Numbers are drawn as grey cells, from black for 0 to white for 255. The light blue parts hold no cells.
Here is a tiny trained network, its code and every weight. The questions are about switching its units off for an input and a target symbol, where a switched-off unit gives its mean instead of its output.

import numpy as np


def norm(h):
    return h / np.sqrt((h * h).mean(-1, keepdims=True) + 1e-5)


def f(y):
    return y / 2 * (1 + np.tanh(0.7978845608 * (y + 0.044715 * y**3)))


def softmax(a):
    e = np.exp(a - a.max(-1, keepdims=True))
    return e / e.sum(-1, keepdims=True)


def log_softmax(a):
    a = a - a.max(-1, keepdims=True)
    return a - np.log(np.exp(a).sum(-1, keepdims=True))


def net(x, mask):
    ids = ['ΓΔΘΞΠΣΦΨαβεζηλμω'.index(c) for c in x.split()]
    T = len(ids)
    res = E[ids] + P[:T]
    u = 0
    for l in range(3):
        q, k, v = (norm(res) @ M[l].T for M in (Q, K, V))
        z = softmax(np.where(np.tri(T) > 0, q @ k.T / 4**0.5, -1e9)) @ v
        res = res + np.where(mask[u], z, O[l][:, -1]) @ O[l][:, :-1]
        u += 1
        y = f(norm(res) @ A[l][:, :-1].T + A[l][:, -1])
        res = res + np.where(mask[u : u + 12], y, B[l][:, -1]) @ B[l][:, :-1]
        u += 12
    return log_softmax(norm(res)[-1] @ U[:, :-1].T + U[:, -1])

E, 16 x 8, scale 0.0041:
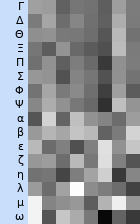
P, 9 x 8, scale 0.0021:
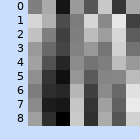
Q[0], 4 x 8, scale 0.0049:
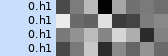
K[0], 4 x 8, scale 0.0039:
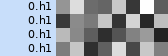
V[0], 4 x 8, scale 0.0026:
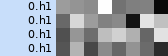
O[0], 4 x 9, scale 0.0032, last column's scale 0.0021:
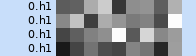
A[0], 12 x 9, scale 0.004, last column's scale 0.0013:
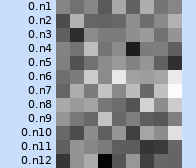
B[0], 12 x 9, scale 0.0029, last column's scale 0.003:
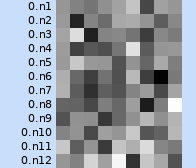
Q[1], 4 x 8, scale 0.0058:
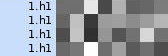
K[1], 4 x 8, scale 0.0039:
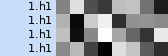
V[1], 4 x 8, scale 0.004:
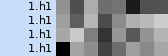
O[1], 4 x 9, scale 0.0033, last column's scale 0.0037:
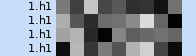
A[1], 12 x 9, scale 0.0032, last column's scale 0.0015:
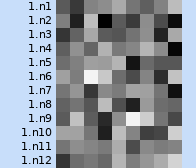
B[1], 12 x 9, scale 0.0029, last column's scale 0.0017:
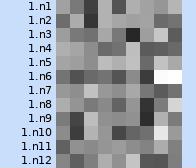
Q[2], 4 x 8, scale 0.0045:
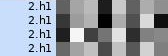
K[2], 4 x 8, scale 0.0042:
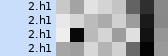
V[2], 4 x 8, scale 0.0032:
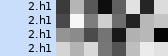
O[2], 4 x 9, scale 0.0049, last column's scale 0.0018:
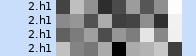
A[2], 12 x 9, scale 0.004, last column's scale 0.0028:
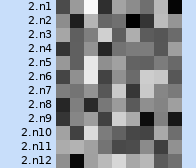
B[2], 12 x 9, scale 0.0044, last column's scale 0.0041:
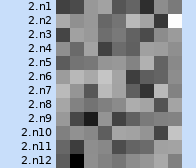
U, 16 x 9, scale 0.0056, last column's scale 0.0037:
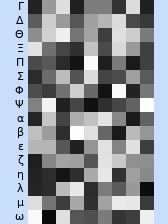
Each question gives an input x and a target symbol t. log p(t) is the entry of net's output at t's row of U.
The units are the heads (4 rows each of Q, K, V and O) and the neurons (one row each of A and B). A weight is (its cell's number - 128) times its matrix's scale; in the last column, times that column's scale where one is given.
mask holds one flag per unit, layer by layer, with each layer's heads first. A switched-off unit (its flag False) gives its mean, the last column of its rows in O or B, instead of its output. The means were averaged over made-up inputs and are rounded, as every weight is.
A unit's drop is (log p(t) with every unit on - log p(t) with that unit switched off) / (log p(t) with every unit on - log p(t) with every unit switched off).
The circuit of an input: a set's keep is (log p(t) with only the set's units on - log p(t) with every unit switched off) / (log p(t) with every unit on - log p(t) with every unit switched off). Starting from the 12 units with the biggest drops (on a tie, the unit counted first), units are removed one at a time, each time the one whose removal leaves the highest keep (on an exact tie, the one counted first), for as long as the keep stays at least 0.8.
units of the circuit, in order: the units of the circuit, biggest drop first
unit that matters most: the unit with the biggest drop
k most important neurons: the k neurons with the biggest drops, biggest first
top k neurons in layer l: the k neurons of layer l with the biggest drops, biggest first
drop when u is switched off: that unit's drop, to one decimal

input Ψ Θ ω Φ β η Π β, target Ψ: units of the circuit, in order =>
[2.h1, 1.h1, 0.n7]
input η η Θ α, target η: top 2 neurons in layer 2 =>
[2.n9, 2.n2]
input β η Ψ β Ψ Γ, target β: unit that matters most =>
0.h1
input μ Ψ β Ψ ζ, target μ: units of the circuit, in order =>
[2.h1, 1.h1]
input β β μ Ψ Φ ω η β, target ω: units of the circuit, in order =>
[1.h1, 0.n7]
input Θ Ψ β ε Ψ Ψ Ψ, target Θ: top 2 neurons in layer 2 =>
[2.n6, 2.n9]
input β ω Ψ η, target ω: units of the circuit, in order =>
[1.h1, 0.n7, 0.n8]
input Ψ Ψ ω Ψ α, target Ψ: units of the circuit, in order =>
[2.h1, 1.h1]
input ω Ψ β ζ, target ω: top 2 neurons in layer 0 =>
[0.n6, 0.n7]
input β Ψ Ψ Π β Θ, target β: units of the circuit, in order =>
[0.h1, 2.h1]
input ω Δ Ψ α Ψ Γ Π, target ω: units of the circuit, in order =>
[1.h1, 2.n2]
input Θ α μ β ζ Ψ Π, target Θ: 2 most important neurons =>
[0.n11, 0.n2]
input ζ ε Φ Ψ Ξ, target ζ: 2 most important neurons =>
[0.n10, 1.n6]
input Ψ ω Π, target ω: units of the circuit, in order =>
[1.h1]
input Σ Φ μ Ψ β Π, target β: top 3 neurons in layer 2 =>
[2.n7, 2.n6, 2.n9]
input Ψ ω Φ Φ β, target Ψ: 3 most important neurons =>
[0.n6, 0.n7, 1.n5]
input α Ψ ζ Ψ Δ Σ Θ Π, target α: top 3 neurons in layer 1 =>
[1.n6, 1.n12, 1.n10]
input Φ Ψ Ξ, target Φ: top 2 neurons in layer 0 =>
[0.n11, 0.n2]
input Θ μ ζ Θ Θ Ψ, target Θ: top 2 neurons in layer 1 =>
[1.n6, 1.n9]
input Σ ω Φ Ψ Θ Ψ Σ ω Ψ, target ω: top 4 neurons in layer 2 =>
[2.n2, 2.n1, 2.n9, 2.n3]
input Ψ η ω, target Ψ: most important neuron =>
[1.n9]
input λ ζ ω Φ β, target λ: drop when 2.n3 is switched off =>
0.1
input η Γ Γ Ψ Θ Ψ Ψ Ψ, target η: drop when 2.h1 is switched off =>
0.3
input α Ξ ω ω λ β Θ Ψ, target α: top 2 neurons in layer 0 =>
[0.n6, 0.n7]
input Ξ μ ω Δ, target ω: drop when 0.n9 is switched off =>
-0.1
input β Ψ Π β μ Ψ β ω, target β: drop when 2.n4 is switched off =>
0.1
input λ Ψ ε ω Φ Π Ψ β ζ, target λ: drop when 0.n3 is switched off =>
0.0
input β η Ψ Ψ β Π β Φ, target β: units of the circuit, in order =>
[0.h1]
